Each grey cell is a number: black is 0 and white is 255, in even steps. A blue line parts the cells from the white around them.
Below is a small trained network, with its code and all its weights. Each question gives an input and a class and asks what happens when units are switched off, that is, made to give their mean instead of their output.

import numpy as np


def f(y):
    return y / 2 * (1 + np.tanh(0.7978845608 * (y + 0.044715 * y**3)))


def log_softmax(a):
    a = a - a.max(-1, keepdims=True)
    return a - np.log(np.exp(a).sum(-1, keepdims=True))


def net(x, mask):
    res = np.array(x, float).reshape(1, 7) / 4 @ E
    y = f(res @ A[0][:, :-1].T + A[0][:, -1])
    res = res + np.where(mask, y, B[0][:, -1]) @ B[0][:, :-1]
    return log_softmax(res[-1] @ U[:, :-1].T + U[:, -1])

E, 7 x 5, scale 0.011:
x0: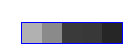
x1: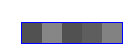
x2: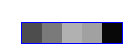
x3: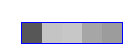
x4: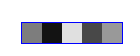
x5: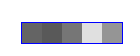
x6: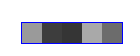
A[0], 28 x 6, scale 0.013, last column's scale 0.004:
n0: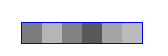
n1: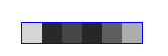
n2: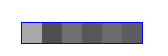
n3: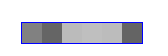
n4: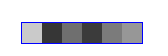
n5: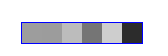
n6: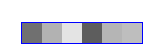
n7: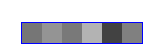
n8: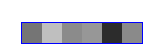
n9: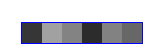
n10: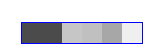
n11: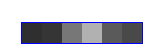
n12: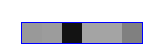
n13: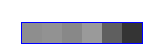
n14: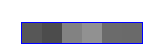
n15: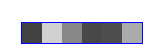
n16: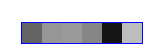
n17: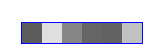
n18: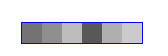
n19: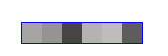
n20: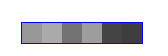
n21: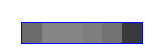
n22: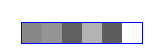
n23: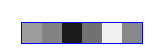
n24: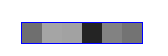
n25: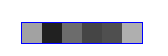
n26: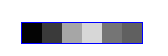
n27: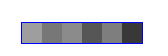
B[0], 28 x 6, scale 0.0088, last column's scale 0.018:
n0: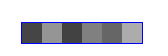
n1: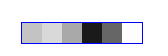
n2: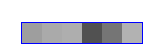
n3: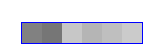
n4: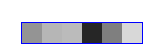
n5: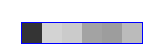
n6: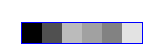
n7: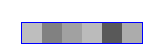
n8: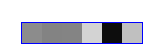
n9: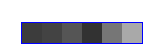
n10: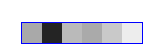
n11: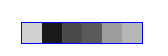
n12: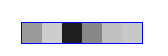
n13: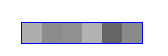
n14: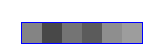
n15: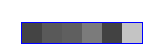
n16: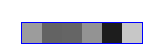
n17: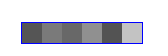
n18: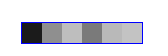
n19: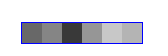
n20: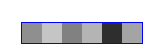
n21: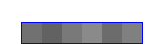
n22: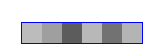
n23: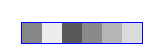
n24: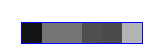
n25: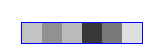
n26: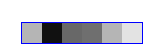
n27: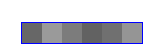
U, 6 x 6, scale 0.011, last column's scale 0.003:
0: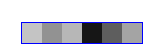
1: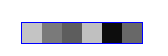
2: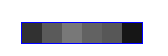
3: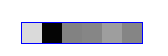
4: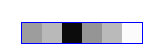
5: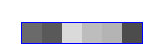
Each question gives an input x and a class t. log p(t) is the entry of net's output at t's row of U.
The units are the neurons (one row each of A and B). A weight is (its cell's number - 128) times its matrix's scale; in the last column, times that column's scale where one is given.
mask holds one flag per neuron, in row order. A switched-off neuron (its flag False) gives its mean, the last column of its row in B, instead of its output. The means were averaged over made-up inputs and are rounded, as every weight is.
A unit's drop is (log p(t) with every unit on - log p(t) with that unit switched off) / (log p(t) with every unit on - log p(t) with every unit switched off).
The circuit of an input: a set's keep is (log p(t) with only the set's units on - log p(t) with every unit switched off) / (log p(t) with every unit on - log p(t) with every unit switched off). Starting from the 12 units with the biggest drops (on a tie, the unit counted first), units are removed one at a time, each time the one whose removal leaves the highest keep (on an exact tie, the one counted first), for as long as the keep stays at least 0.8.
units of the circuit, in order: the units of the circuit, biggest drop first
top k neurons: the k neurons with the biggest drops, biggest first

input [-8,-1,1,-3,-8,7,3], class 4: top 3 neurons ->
(n12, n19, n23)
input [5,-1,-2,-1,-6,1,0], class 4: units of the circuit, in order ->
(n12)
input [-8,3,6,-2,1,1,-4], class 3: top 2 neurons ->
(n26, n11)
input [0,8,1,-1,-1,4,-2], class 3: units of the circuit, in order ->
(n5, n1, n18)
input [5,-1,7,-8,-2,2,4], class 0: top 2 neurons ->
(n1, n25)
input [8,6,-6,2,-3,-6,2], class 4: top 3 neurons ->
(n12, n23, n0)
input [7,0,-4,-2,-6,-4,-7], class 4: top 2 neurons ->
(n12, n6)
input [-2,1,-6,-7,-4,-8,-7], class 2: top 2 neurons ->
(n24, n9)
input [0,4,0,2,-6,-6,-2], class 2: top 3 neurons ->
(n9, n24, n15)
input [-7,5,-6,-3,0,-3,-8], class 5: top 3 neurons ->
(n5, n18, n16)
